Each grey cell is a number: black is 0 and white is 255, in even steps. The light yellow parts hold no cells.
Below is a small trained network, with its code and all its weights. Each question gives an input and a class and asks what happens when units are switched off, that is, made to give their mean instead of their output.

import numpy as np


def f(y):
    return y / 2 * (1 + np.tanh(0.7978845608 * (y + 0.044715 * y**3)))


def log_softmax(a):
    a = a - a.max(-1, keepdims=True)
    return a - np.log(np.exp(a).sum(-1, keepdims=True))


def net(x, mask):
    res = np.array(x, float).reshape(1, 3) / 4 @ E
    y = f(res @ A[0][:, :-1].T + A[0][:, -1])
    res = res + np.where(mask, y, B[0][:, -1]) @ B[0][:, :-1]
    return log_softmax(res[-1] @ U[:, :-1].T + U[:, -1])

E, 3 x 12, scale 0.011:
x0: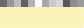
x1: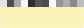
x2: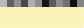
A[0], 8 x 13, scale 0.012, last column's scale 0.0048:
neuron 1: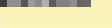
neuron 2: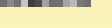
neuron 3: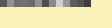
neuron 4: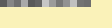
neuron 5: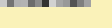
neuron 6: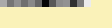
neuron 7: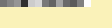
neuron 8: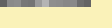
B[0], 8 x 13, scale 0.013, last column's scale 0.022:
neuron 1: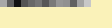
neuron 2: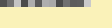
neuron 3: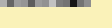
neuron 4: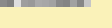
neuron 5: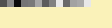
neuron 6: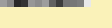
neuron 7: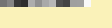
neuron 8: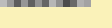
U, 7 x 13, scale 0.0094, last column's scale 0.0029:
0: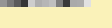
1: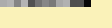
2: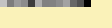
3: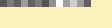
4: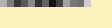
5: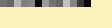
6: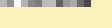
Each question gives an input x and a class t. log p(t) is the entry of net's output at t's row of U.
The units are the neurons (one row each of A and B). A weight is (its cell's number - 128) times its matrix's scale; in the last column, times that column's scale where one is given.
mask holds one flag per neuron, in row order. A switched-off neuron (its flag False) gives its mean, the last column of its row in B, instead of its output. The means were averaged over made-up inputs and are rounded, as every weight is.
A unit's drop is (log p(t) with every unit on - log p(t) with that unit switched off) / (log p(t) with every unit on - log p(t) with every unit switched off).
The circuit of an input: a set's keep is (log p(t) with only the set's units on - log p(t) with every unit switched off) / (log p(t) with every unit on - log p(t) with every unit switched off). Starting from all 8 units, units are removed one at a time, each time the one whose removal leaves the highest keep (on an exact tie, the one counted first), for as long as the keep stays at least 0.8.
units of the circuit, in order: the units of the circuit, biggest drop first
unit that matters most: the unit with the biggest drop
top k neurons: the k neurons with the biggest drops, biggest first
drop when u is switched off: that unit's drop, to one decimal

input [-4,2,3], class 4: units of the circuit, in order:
(neuron 7)
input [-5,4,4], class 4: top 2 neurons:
(neuron 7; neuron 6)
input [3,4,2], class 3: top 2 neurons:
(neuron 7; neuron 5)
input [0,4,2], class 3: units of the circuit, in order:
(neuron 7; neuron 5)
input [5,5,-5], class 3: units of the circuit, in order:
(neuron 7; neuron 6)
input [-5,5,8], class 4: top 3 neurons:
(neuron 6; neuron 7; neuron 4)
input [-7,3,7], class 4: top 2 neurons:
(neuron 6; neuron 7)
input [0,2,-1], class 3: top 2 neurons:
(neuron 7; neuron 6)
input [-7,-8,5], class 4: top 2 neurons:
(neuron 4; neuron 5)
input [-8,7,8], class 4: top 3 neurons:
(neuron 6; neuron 7; neuron 4)
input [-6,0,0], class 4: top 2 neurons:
(neuron 7; neuron 4)
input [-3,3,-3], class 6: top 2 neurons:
(neuron 7; neuron 6)
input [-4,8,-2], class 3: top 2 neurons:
(neuron 5; neuron 7)
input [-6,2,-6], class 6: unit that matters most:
neuron 4
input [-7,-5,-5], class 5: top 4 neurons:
(neuron 7; neuron 5; neuron 6; neuron 2)
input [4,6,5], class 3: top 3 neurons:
(neuron 5; neuron 7; neuron 2)
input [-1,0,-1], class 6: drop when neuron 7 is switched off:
0.3
